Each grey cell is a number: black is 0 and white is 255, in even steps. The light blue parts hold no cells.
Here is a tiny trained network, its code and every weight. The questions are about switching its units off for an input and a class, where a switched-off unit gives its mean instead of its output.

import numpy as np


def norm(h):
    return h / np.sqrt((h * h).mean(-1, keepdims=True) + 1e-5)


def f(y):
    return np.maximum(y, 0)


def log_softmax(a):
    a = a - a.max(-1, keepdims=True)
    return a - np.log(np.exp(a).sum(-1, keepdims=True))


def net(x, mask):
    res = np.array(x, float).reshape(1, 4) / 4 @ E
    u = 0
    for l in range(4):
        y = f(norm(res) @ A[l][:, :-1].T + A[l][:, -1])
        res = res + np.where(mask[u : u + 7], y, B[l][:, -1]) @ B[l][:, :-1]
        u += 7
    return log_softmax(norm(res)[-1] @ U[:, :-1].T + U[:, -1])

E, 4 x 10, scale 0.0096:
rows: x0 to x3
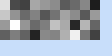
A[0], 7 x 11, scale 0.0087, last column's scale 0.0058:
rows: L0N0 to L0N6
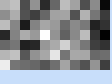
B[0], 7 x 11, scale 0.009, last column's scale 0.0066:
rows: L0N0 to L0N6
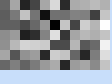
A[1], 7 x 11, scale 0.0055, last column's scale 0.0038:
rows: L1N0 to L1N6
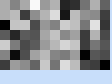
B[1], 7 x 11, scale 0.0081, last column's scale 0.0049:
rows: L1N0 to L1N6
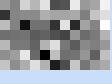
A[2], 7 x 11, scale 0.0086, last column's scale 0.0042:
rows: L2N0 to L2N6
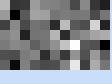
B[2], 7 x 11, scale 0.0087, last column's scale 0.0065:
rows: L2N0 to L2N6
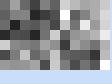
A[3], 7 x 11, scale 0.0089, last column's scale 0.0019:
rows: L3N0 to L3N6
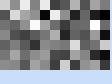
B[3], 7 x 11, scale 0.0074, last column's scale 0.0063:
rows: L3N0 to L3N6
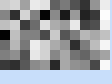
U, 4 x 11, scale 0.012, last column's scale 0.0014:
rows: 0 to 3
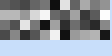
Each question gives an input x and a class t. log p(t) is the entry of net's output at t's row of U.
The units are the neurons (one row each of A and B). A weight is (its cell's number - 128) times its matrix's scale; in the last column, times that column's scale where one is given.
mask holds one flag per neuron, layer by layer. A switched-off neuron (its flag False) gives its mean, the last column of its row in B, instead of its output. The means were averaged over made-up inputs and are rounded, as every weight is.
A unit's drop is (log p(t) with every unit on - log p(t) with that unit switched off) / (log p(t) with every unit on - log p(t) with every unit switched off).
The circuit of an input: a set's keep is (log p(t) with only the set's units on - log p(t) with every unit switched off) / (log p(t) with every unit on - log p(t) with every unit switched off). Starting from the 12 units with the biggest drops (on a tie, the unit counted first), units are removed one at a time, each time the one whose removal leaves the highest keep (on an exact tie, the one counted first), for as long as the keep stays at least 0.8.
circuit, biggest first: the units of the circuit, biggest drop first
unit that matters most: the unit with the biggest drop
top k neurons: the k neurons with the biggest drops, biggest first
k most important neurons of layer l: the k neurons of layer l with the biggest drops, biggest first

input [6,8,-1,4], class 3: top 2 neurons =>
L0N0, L0N6
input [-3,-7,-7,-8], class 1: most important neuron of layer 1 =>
L1N0
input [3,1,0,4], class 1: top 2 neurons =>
L0N4, L1N2
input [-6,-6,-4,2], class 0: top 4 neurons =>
L1N2, L2N2, L0N6, L0N0
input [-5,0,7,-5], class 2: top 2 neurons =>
L0N2, L0N4
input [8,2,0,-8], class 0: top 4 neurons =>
L0N4, L2N1, L0N2, L2N0
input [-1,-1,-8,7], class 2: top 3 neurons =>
L2N6, L1N5, L1N0
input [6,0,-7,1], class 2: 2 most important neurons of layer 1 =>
L1N5, L1N2
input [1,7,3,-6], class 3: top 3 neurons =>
L0N0, L0N4, L0N6
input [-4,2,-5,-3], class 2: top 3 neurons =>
L0N2, L2N6, L2N5
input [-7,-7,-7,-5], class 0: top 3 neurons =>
L2N2, L1N2, L0N5
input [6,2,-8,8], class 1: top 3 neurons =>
L0N4, L0N5, L2N4
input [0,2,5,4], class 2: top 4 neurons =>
L0N1, L0N5, L3N1, L1N0
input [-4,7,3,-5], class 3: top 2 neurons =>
L0N0, L0N4
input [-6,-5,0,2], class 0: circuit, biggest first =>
L1N2
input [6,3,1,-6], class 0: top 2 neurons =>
L0N4, L0N2
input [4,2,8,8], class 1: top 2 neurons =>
L0N4, L1N6
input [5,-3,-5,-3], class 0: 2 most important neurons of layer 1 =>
L1N1, L1N3
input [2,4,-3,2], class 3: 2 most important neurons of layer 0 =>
L0N0, L0N5
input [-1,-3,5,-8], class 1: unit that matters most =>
L1N0
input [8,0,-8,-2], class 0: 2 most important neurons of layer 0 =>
L0N2, L0N5
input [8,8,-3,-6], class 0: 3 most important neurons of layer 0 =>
L0N2, L0N4, L0N3
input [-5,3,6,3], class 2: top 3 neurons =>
L0N1, L0N2, L3N1
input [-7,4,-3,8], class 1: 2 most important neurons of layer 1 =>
L1N6, L1N4
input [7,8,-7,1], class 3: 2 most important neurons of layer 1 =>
L1N2, L1N5
